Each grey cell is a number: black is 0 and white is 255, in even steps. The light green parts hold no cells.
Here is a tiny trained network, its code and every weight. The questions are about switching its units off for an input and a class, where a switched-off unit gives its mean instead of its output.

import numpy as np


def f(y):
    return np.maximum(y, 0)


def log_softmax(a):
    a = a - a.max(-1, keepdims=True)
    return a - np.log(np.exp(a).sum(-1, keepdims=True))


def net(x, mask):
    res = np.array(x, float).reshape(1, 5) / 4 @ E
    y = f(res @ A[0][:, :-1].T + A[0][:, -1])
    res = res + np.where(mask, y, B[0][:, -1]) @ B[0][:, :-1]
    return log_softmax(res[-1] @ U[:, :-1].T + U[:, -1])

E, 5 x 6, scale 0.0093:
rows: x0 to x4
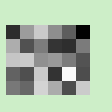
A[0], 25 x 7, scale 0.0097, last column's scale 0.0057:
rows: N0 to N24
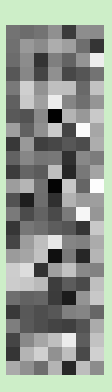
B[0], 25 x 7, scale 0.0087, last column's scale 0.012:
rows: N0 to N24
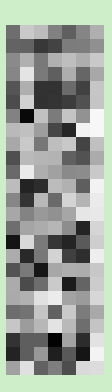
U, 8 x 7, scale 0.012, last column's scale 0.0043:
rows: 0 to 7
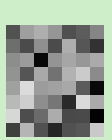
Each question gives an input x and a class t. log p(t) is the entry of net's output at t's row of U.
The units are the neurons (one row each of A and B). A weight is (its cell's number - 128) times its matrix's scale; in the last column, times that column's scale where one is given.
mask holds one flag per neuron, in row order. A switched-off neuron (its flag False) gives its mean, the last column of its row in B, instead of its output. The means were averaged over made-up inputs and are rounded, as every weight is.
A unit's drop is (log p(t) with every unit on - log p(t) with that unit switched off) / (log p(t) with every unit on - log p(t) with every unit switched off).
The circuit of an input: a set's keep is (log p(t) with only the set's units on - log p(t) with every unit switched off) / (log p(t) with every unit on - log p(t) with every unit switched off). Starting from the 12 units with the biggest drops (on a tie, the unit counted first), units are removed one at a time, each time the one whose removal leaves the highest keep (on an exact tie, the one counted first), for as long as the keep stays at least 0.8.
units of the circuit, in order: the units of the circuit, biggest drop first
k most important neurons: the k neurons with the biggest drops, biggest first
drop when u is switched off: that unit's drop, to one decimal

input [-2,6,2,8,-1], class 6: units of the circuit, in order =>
(N16)
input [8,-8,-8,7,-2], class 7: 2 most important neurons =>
(N15 N23)
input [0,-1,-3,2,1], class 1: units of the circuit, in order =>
(N7 N24)
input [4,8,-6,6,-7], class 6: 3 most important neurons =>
(N16 N11 N21)
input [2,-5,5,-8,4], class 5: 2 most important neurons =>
(N7 N24)
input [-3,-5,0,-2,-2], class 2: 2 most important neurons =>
(N23 N17)
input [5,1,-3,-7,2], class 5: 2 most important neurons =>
(N24 N7)
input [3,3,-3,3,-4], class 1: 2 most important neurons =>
(N6 N12)
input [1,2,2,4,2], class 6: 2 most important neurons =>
(N16 N18)
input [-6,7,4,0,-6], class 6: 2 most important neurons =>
(N18 N21)
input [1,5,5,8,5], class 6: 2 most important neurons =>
(N16 N18)
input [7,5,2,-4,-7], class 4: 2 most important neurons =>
(N3 N8)
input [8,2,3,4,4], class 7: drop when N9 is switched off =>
0.0
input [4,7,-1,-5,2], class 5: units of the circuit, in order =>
(N24)
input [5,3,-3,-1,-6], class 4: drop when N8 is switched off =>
0.1
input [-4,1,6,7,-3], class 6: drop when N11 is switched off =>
0.3
